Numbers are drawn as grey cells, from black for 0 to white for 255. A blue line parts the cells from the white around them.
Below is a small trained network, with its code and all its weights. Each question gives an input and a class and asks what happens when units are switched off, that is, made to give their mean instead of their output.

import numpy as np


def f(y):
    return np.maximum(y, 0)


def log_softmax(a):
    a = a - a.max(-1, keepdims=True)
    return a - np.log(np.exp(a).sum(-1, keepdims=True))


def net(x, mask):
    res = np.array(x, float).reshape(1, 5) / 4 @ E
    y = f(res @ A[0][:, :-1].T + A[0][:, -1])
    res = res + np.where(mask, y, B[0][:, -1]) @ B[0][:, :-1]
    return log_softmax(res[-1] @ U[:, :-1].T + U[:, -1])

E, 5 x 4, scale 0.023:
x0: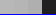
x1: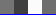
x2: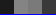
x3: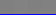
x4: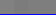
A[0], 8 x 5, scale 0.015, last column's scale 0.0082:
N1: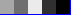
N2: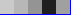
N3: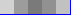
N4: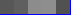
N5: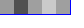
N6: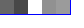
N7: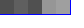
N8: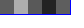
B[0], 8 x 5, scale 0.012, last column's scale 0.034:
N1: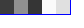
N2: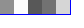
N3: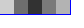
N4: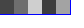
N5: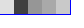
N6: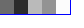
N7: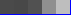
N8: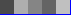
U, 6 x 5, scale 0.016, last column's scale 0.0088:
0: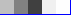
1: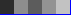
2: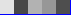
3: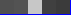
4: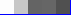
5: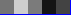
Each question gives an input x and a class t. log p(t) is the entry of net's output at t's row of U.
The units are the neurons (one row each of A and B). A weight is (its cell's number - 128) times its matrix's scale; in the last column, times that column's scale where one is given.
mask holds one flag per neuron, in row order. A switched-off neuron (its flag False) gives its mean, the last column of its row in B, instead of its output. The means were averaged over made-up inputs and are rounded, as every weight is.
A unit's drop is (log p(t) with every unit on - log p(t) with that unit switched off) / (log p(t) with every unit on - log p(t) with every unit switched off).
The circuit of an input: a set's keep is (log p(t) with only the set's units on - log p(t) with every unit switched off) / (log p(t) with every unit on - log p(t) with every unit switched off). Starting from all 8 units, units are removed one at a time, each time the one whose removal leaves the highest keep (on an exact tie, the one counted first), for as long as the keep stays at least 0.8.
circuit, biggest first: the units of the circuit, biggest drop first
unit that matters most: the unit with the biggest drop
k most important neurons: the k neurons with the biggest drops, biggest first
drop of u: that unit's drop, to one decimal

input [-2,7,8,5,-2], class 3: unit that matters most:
N6
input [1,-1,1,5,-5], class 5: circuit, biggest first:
N1, N5
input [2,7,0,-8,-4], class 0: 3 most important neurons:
N1, N8, N7
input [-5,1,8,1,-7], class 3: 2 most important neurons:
N1, N4
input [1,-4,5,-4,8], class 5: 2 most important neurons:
N1, N6
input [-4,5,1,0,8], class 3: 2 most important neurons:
N4, N3
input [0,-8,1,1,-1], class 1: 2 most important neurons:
N5, N8
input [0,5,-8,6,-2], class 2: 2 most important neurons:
N6, N5
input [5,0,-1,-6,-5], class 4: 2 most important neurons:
N2, N6
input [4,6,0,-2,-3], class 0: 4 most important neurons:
N1, N8, N4, N7
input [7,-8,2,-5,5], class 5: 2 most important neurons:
N8, N5
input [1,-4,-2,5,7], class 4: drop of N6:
0.1
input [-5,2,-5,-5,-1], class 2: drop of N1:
0.3
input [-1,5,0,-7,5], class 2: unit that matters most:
N8
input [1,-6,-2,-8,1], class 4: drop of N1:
0.6
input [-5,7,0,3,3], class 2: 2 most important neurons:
N5, N8
